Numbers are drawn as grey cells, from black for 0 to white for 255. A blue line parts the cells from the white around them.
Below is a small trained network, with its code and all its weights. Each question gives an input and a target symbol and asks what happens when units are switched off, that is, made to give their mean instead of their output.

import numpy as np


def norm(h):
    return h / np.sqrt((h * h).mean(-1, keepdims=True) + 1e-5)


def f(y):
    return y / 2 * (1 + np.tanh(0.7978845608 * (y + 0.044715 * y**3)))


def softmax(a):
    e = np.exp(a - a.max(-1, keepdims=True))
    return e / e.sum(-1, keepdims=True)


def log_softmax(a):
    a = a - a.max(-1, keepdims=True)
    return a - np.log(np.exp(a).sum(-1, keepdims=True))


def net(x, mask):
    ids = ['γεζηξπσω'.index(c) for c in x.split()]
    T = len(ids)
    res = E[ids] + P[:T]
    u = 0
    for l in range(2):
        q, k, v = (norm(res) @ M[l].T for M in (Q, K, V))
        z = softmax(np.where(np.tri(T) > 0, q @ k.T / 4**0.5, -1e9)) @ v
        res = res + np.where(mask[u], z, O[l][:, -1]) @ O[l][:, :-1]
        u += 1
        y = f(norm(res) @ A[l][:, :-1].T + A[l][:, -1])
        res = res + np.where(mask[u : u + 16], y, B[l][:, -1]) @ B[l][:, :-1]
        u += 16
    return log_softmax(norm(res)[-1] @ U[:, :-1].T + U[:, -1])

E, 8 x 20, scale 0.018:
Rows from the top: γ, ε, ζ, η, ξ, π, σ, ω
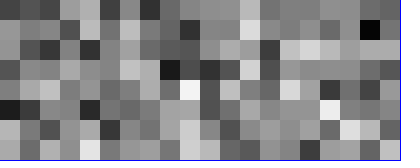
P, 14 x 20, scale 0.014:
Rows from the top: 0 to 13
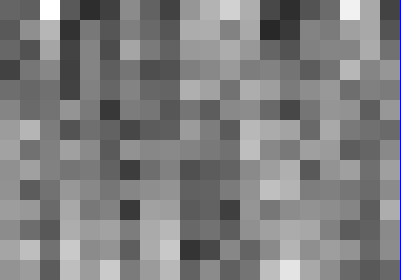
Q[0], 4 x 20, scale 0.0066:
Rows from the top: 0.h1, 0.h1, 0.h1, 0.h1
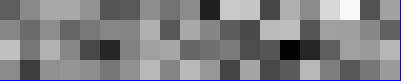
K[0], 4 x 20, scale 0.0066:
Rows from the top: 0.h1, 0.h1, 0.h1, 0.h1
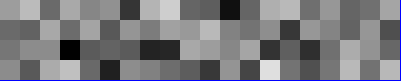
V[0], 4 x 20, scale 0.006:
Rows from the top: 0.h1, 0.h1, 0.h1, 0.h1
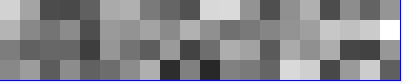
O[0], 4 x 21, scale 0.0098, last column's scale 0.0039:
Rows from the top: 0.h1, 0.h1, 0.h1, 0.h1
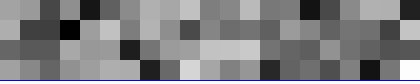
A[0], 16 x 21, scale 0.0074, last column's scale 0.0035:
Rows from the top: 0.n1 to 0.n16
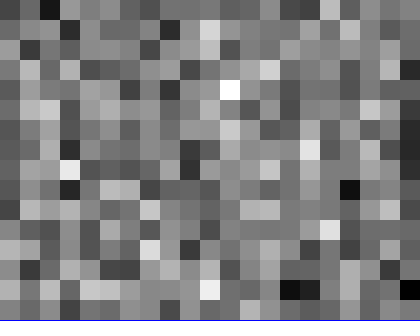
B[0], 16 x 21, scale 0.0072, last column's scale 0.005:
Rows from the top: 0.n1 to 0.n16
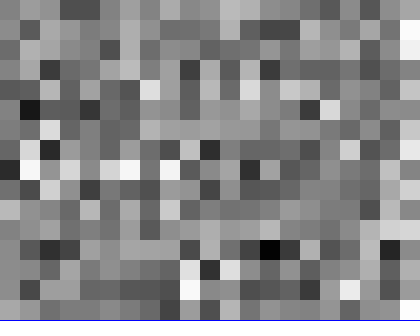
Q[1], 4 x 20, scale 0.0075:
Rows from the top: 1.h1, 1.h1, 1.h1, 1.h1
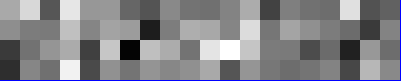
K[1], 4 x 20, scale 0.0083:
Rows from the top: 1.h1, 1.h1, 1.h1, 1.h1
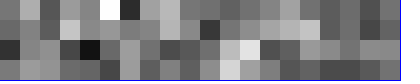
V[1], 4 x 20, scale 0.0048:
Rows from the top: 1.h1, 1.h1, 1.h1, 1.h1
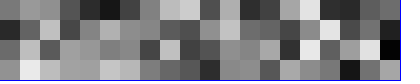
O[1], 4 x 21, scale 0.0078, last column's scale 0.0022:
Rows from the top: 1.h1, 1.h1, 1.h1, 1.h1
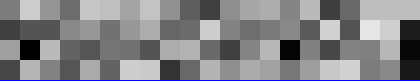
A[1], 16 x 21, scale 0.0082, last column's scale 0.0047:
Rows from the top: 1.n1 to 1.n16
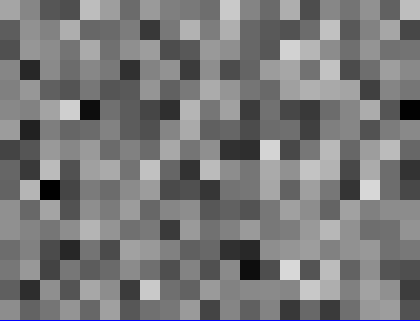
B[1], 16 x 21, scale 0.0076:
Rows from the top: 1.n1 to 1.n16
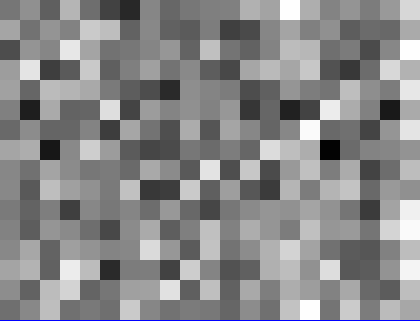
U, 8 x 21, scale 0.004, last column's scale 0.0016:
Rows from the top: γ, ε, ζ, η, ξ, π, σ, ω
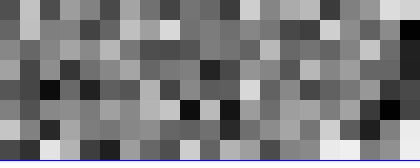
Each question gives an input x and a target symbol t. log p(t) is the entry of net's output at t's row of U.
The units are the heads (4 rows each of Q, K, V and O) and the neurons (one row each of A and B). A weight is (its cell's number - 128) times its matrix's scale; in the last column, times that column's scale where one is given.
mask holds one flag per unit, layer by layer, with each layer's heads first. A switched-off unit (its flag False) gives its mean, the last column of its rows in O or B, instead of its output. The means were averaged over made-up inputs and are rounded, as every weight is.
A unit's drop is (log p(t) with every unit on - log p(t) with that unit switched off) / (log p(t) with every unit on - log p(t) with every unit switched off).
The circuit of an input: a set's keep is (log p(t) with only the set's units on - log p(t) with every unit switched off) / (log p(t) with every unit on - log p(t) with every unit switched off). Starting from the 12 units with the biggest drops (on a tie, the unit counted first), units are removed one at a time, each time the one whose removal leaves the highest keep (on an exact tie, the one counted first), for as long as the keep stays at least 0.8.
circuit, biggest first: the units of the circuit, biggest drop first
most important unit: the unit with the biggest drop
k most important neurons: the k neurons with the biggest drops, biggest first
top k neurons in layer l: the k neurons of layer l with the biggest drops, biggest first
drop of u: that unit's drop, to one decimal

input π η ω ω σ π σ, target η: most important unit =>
0.n6
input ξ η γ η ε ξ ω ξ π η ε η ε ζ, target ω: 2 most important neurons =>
1.n5, 1.n4
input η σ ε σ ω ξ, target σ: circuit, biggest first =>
0.h1, 1.h1, 1.n14, 0.n6
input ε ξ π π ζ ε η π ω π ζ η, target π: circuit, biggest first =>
0.h1, 1.n14, 1.n7
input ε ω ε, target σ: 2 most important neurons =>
0.n6, 1.n14
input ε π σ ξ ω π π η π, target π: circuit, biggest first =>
0.h1, 1.n15
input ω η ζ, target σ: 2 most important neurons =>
1.n14, 1.n2
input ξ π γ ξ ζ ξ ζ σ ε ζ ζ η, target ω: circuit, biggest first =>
0.h1, 1.h1, 1.n12
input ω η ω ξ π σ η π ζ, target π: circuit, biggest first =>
0.h1, 1.n15, 0.n5
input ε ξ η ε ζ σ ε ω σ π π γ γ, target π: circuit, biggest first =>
0.h1, 1.n15
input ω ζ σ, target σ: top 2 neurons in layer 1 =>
1.n13, 1.n14
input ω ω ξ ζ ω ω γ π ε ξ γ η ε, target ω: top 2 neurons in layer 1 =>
1.n5, 1.n4
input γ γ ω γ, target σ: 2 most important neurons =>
1.n14, 1.n13
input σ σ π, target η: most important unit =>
1.h1
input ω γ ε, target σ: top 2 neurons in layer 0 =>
0.n6, 0.n11
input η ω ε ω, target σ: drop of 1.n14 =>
0.2
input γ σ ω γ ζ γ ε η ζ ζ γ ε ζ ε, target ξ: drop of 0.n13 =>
0.1
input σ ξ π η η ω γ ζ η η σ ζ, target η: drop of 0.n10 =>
0.0
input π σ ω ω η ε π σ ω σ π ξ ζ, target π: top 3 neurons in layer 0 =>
0.n8, 0.n16, 0.n14
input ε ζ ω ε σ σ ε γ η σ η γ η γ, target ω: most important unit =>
1.h1
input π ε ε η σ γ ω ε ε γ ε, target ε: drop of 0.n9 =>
0.4
